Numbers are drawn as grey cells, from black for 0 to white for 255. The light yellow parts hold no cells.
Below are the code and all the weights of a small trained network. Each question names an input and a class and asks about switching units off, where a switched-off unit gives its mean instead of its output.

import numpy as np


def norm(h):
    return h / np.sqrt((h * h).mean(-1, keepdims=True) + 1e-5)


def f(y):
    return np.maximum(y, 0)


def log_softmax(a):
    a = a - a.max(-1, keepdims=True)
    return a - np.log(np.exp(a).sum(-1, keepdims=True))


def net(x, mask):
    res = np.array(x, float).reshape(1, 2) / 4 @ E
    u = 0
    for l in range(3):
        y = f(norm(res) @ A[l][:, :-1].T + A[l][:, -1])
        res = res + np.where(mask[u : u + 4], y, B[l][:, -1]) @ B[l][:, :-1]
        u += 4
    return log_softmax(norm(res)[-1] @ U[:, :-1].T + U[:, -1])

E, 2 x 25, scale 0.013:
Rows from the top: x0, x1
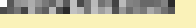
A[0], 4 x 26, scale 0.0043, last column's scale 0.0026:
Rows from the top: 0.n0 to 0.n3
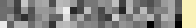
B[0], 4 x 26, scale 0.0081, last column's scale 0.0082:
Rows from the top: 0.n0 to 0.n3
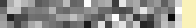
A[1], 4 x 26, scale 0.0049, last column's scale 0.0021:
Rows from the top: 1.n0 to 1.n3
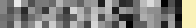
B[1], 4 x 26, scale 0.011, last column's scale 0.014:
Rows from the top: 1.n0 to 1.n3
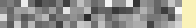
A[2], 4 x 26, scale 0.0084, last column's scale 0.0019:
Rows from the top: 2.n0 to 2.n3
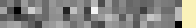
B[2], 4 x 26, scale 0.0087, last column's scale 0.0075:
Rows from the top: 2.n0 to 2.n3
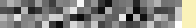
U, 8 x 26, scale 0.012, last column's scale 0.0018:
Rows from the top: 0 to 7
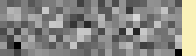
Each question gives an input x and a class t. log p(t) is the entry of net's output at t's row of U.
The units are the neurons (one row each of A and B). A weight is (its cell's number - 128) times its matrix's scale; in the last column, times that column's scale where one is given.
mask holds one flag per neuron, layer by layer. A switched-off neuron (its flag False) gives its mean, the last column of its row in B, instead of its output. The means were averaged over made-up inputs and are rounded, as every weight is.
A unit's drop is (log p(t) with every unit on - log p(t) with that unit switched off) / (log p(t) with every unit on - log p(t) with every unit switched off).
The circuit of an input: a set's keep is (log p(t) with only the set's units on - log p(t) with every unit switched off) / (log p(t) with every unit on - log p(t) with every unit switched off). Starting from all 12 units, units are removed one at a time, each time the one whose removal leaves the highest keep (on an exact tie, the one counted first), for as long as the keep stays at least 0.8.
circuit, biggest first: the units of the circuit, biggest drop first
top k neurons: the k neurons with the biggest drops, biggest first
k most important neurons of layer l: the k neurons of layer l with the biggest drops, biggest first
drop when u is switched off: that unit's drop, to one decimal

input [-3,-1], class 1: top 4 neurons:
(1.n1, 2.n2, 1.n3, 0.n2)
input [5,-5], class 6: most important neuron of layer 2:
(2.n1)
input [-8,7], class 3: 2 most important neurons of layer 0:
(0.n1, 0.n0)
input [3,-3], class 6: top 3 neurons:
(0.n3, 1.n1, 1.n3)
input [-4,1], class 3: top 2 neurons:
(1.n1, 2.n2)
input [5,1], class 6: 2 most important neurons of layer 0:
(0.n3, 0.n1)
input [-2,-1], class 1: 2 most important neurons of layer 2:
(2.n2, 2.n1)
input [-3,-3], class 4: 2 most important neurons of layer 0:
(0.n0, 0.n3)
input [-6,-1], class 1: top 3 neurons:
(1.n1, 2.n2, 2.n3)
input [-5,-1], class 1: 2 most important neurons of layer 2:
(2.n2, 2.n3)
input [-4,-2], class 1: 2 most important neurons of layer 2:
(2.n2, 2.n1)
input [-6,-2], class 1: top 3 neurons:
(1.n1, 2.n2, 1.n3)
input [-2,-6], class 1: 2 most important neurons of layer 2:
(2.n1, 2.n3)
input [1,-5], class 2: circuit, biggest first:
(0.n3)
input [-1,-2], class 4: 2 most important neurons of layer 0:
(0.n0, 0.n1)
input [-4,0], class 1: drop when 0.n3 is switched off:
0.3
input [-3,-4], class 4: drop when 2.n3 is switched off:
0.0
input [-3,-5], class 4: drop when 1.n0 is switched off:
0.1
